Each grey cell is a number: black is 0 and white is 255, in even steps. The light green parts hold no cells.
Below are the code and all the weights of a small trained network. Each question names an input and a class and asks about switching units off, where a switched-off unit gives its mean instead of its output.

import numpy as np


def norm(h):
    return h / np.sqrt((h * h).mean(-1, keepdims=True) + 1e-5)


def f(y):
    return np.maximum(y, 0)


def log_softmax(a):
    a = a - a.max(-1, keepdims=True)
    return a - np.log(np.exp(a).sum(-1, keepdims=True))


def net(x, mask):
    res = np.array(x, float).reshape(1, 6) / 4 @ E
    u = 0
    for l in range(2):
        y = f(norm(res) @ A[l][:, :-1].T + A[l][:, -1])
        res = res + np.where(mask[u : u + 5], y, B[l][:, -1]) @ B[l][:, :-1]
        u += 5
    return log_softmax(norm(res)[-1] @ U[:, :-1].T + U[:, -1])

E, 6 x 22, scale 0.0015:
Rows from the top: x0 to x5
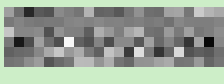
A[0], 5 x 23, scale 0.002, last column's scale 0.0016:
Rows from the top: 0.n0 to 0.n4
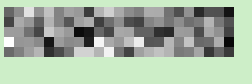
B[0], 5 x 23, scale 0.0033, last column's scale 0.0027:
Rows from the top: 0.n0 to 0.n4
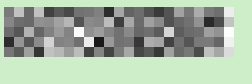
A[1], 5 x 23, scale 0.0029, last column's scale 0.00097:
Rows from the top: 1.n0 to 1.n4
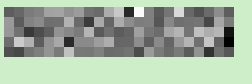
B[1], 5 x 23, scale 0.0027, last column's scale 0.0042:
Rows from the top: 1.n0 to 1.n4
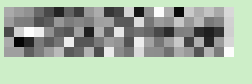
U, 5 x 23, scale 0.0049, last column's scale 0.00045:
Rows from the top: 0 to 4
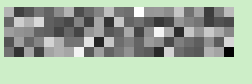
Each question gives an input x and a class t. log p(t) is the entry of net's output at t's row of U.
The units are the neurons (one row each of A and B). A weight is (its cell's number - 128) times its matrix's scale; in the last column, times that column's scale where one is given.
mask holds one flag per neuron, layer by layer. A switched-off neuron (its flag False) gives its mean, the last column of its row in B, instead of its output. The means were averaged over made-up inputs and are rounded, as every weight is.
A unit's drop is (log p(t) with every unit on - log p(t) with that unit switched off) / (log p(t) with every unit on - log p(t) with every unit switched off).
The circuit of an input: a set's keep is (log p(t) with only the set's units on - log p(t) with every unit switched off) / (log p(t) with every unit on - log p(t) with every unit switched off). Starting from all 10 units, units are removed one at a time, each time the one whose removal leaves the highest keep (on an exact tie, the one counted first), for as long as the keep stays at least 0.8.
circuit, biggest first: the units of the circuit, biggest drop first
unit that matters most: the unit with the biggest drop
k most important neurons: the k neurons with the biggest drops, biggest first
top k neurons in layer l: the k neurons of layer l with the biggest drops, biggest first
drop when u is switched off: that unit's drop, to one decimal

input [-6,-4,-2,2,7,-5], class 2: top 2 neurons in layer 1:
1.n0; 1.n2
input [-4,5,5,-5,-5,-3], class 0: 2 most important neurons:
1.n3; 1.n0
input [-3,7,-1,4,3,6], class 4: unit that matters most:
0.n4
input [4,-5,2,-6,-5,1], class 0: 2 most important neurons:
1.n3; 1.n0
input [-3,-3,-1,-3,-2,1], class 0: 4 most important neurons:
1.n3; 1.n2; 0.n3; 1.n0
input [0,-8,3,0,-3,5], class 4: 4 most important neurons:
0.n4; 1.n0; 0.n1; 1.n4
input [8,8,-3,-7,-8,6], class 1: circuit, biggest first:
1.n2; 1.n0
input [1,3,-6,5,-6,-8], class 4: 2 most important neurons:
0.n2; 1.n0
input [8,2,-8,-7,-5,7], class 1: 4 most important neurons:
1.n2; 0.n3; 1.n4; 1.n0
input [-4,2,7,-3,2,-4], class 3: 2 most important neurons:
0.n3; 1.n2
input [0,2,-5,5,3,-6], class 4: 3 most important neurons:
0.n2; 0.n3; 1.n3
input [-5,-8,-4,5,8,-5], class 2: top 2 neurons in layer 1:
1.n0; 1.n3
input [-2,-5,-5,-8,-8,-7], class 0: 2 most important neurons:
1.n3; 1.n0
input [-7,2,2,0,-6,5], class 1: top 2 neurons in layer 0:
0.n0; 0.n2
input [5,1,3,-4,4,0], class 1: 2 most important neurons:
1.n2; 1.n4
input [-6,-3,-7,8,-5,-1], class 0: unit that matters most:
0.n3
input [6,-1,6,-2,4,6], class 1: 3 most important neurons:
1.n2; 0.n2; 1.n4
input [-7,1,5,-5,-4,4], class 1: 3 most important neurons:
0.n0; 1.n4; 1.n0
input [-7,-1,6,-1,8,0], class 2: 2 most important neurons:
1.n0; 1.n2
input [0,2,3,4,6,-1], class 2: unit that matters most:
1.n0
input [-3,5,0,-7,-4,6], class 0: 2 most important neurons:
1.n3; 0.n2
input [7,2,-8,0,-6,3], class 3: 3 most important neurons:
0.n1; 1.n0; 0.n0
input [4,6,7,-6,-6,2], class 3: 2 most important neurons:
0.n3; 1.n0
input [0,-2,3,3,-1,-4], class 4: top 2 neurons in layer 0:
0.n2; 0.n1
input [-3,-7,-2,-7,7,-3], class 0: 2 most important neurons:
1.n3; 0.n1
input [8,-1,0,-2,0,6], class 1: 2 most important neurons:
1.n2; 0.n2
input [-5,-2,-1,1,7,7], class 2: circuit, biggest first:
1.n0
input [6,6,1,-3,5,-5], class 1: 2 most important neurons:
1.n2; 0.n4
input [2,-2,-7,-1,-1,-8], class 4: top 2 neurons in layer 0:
0.n2; 0.n3
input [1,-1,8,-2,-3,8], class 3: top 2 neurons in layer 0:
0.n3; 0.n2
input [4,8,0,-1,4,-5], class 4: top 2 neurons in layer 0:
0.n2; 0.n0
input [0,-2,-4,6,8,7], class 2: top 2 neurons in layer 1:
1.n0; 1.n3
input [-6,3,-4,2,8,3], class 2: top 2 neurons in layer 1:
1.n0; 1.n2
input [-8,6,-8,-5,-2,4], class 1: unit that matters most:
0.n0
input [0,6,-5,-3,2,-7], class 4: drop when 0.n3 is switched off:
0.3
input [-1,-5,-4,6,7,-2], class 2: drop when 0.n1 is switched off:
0.1
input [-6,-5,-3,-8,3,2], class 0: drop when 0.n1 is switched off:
0.0
